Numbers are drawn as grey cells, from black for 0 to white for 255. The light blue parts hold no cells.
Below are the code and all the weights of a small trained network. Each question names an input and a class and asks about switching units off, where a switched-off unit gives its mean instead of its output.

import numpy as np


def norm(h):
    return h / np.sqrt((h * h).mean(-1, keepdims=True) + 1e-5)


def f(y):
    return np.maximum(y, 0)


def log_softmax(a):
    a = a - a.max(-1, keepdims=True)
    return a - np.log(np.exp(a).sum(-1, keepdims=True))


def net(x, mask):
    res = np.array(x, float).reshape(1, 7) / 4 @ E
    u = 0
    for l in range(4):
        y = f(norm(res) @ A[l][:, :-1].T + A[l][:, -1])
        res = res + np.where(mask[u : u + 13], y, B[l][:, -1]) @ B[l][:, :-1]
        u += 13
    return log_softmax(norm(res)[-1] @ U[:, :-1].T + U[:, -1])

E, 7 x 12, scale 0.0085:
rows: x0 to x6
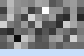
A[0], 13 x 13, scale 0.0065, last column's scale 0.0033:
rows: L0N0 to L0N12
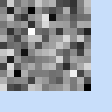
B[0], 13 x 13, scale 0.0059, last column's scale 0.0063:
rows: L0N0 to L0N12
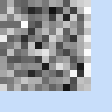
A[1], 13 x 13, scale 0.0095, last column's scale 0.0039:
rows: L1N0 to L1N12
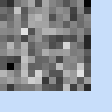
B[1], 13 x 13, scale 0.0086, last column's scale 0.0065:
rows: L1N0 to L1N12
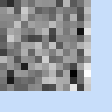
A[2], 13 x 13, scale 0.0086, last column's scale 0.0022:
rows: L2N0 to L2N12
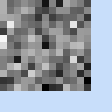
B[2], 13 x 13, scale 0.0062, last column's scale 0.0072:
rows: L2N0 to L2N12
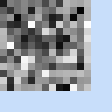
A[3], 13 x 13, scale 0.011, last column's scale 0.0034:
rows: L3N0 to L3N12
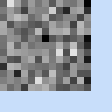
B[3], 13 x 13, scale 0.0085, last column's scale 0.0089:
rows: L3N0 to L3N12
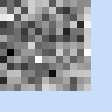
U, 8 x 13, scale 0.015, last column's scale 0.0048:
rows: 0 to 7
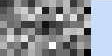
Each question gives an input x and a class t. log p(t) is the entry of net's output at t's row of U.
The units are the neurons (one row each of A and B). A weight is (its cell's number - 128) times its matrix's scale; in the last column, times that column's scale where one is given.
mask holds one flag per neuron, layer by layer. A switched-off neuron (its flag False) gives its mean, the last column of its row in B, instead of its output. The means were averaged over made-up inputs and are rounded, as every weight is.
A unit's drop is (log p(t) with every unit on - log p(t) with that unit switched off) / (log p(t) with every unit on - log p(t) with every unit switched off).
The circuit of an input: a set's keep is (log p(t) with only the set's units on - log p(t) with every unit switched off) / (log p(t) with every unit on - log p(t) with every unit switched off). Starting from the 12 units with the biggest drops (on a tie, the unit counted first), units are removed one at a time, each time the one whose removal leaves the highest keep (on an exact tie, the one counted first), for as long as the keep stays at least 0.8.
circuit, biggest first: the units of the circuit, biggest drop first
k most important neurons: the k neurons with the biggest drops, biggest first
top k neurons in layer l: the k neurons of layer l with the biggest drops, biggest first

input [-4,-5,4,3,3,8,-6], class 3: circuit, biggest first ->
(L2N6)
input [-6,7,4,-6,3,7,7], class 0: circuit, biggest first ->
(L1N0 L2N4)
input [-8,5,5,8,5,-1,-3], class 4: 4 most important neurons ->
(L0N1 L2N2 L1N4 L1N7)
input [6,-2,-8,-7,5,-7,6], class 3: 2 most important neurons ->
(L0N1 L1N12)
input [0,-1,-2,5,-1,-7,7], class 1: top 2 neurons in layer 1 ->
(L1N6 L1N10)
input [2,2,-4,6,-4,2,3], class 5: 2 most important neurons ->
(L1N10 L1N4)
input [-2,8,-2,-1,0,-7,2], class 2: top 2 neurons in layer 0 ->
(L0N3 L0N5)
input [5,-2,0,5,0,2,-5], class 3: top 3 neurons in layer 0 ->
(L0N5 L0N10 L0N7)
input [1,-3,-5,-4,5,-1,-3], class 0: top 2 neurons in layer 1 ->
(L1N9 L1N0)
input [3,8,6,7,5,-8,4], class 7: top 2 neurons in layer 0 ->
(L0N1 L0N3)
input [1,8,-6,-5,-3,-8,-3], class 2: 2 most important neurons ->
(L1N4 L3N7)
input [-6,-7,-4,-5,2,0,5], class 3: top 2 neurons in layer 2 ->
(L2N10 L2N8)
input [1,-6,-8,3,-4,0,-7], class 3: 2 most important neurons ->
(L0N5 L2N5)
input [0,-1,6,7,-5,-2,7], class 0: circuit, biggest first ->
(L1N11)
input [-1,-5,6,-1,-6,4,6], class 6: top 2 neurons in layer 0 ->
(L0N3 L0N2)
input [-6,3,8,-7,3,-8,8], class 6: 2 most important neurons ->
(L0N6 L1N4)
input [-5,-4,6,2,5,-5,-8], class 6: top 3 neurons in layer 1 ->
(L1N4 L1N7 L1N12)
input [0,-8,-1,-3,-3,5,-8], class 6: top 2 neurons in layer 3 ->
(L3N1 L3N12)
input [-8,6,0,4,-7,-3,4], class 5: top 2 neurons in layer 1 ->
(L1N10 L1N12)
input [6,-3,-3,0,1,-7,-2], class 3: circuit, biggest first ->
(L0N1)
